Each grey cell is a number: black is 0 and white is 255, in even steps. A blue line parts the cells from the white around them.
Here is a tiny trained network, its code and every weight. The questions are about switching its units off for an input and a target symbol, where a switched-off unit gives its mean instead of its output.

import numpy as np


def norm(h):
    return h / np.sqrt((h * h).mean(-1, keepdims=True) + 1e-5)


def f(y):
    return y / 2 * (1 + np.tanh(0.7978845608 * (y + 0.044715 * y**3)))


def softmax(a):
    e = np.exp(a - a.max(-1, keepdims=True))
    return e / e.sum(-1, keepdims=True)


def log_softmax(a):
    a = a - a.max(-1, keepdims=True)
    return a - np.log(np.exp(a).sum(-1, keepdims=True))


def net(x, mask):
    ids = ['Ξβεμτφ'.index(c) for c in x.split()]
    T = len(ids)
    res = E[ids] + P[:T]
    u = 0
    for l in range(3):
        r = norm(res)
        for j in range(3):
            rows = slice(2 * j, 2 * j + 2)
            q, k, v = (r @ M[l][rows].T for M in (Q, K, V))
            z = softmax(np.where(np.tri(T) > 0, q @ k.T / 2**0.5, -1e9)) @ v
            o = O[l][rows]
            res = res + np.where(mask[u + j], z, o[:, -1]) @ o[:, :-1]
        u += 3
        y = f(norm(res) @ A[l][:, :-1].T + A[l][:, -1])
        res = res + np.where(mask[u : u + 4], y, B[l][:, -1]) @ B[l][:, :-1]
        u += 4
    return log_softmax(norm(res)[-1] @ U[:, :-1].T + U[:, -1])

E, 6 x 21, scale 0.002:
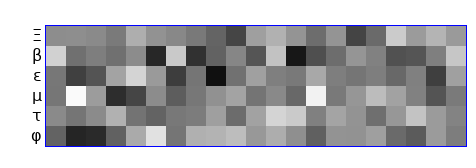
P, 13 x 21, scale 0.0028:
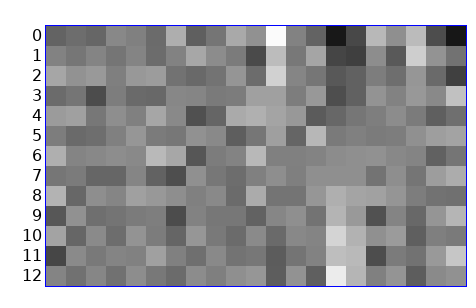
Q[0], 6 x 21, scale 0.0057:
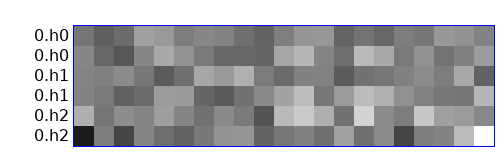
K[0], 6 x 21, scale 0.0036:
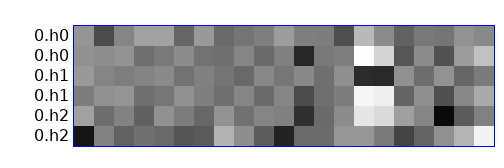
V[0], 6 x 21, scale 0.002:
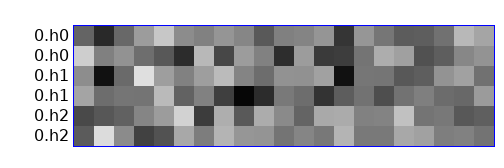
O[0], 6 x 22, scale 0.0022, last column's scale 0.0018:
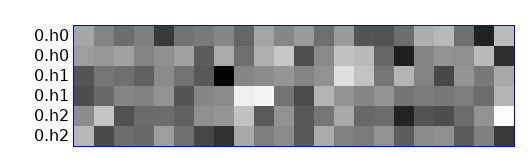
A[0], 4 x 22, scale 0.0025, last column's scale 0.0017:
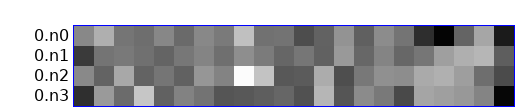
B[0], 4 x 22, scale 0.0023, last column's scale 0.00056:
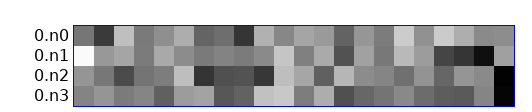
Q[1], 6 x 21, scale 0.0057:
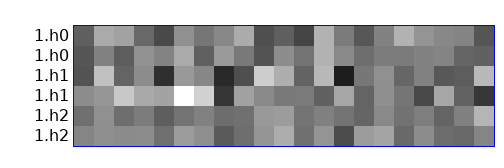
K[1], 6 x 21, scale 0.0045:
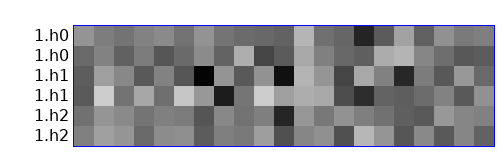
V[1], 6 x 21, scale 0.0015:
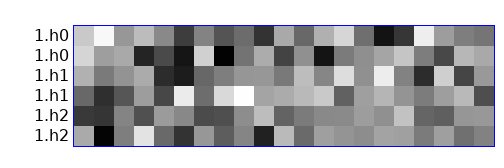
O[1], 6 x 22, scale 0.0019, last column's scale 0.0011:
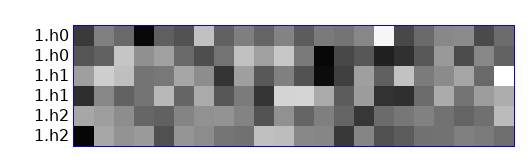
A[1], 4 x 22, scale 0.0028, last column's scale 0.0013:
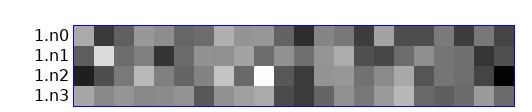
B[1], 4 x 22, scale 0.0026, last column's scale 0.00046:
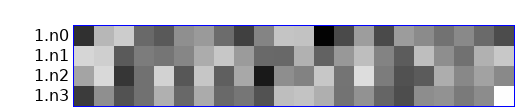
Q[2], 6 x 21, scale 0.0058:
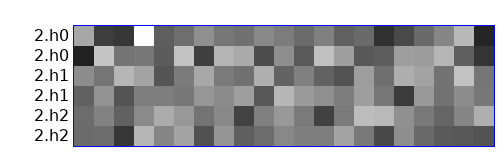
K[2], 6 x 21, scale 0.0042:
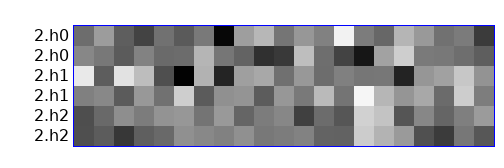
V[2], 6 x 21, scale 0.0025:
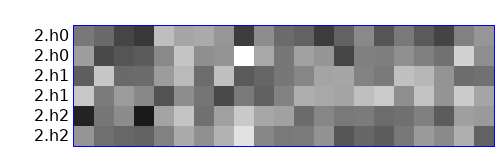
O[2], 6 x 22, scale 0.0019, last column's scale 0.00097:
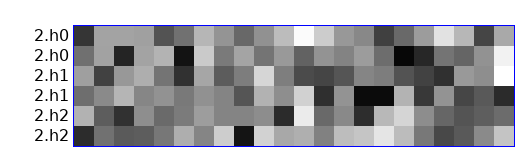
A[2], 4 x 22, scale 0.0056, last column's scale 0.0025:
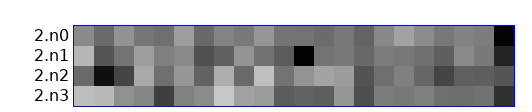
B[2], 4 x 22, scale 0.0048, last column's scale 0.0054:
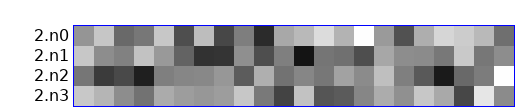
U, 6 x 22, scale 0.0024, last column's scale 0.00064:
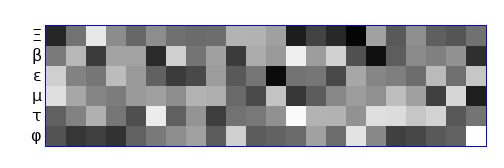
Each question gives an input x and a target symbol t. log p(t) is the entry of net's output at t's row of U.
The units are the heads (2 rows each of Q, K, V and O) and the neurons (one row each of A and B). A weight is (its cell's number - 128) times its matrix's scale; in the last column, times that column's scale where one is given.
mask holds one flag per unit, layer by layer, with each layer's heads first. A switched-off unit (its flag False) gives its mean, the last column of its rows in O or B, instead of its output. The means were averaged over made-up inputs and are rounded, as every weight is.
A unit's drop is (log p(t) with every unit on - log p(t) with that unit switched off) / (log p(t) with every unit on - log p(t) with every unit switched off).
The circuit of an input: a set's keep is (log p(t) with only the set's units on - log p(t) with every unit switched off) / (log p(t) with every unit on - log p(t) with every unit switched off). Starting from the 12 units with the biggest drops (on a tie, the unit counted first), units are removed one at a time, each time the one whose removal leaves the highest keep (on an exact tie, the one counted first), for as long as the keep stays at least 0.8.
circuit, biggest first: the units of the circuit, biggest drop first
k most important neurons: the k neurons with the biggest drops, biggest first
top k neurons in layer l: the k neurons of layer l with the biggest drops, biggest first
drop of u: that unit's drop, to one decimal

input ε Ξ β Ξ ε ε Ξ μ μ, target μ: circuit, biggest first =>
(2.n3)
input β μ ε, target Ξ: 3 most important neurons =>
(1.n0 2.n2 1.n3)
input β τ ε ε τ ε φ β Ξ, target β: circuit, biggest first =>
(1.h1 2.n2)
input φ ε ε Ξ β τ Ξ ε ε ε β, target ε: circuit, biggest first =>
(0.h0 2.h0 2.n1)
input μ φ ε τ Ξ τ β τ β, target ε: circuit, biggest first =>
(2.h0 2.n1)
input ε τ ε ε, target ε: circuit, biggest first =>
(2.h2 2.h1 2.n1)
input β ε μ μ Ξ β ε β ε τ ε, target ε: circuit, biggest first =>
(2.h2 2.n1)
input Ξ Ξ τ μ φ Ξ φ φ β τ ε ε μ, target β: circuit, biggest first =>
(2.h0 0.h1 1.n3 2.n2)
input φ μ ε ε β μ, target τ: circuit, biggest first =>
(0.h0 2.h0 0.n0 2.n2)
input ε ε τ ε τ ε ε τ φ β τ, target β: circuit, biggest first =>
(1.h1 2.n2)
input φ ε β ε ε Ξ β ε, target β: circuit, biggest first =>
(1.n2 0.h1 2.n2)
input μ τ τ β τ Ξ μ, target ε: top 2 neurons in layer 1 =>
(1.n0 1.n1)
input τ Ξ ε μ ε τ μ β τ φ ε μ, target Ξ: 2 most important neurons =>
(2.n2 1.n3)
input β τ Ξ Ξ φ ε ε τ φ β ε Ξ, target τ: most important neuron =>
(2.n2)
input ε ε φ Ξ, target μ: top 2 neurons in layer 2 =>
(2.n3 2.n2)
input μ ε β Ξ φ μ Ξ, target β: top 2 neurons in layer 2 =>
(2.n2 2.n3)
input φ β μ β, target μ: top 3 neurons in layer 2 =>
(2.n2 2.n0 2.n1)
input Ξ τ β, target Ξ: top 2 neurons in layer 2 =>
(2.n2 2.n3)
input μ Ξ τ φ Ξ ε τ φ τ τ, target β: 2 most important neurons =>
(2.n2 1.n1)
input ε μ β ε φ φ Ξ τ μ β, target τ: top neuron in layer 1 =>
(1.n2)
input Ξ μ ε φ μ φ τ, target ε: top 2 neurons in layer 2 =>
(2.n1 2.n2)
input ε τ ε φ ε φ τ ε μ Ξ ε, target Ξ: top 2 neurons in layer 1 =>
(1.n0 1.n3)
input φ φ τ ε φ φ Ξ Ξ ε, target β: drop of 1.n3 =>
0.0
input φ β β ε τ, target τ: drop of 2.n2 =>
0.3
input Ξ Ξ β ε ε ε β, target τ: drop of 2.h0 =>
0.1
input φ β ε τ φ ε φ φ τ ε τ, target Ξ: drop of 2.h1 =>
0.5
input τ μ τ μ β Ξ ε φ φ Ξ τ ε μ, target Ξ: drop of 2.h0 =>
0.2
